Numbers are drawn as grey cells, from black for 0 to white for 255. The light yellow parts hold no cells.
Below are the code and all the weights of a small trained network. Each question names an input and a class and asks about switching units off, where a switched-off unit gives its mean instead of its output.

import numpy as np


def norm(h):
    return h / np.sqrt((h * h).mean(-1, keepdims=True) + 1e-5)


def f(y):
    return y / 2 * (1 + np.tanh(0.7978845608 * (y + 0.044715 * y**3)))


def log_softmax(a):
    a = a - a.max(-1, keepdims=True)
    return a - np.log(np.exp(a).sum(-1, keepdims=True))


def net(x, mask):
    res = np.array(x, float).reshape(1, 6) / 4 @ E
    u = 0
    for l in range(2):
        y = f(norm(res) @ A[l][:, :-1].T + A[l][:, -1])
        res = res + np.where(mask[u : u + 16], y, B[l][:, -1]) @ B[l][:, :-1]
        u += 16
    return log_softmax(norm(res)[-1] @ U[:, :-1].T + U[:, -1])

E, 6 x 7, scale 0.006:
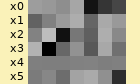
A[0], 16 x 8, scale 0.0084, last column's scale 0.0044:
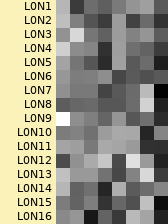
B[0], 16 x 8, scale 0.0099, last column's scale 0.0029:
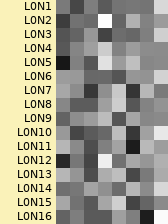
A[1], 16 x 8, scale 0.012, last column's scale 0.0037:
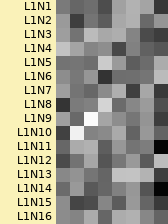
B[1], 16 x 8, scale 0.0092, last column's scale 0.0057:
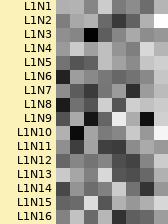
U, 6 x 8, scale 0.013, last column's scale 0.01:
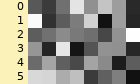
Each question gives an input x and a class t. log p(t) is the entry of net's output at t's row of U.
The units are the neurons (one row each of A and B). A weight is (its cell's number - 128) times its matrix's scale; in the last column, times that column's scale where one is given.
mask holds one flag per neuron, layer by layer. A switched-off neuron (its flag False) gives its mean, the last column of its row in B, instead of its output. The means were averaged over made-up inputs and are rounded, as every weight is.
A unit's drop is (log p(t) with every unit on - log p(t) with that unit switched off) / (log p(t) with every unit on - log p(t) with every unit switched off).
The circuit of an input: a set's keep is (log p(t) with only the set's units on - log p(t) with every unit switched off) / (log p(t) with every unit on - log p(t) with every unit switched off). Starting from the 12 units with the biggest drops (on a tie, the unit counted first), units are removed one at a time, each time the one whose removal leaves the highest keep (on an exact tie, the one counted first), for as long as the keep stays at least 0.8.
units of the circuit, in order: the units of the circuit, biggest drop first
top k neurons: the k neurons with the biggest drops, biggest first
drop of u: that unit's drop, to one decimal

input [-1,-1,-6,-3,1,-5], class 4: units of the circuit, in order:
(L1N9)
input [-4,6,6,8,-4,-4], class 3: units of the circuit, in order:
(L1N15; L1N2; L0N16)
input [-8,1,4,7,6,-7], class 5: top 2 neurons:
(L1N2; L1N1)
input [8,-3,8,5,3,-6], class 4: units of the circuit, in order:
(L0N16; L1N14)
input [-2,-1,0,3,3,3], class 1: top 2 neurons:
(L0N10; L0N11)
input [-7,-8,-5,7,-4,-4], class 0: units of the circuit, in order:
(L0N14; L1N1)
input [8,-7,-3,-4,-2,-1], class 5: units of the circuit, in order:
(L0N6; L1N4)
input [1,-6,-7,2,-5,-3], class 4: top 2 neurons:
(L1N9; L0N12)
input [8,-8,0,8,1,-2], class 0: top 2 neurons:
(L0N2; L0N9)
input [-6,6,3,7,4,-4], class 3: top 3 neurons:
(L0N1; L1N15; L1N2)
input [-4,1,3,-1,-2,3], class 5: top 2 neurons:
(L1N1; L1N13)
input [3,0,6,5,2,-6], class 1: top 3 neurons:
(L0N13; L0N7; L0N8)
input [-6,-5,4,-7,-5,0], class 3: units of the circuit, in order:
(L1N10; L0N3)
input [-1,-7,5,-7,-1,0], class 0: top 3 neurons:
(L0N2; L0N5; L1N10)
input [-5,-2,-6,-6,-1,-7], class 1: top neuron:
(L0N15)
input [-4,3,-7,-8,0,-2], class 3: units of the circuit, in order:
(L1N11; L1N10)
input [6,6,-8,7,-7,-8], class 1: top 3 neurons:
(L0N13; L1N8; L0N14)
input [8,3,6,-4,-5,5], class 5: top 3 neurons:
(L1N4; L1N9; L0N1)
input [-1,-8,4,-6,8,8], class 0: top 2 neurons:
(L0N2; L0N5)
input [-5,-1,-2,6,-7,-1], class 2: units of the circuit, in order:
(L1N2)
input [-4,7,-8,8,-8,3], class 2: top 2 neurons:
(L1N10; L1N2)
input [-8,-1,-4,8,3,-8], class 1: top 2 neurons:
(L0N15; L0N8)
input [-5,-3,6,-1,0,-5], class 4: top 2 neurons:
(L0N16; L0N10)
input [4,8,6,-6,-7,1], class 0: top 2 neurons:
(L0N12; L1N10)
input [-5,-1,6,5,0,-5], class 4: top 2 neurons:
(L0N16; L1N10)
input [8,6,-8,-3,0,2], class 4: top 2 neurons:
(L1N9; L1N2)
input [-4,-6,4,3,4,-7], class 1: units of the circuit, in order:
(L0N15)
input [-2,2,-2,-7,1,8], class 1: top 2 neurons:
(L0N10; L0N11)
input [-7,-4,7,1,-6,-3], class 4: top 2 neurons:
(L0N16; L1N14)
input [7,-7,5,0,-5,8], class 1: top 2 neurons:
(L0N11; L0N10)
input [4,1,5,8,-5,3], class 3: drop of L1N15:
0.2
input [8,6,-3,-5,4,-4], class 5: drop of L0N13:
0.1
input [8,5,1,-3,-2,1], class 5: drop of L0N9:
0.0
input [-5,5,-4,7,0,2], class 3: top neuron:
(L0N1)
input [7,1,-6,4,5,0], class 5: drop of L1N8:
0.1
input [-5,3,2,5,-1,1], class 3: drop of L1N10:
-0.1
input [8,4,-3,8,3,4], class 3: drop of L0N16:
-0.1
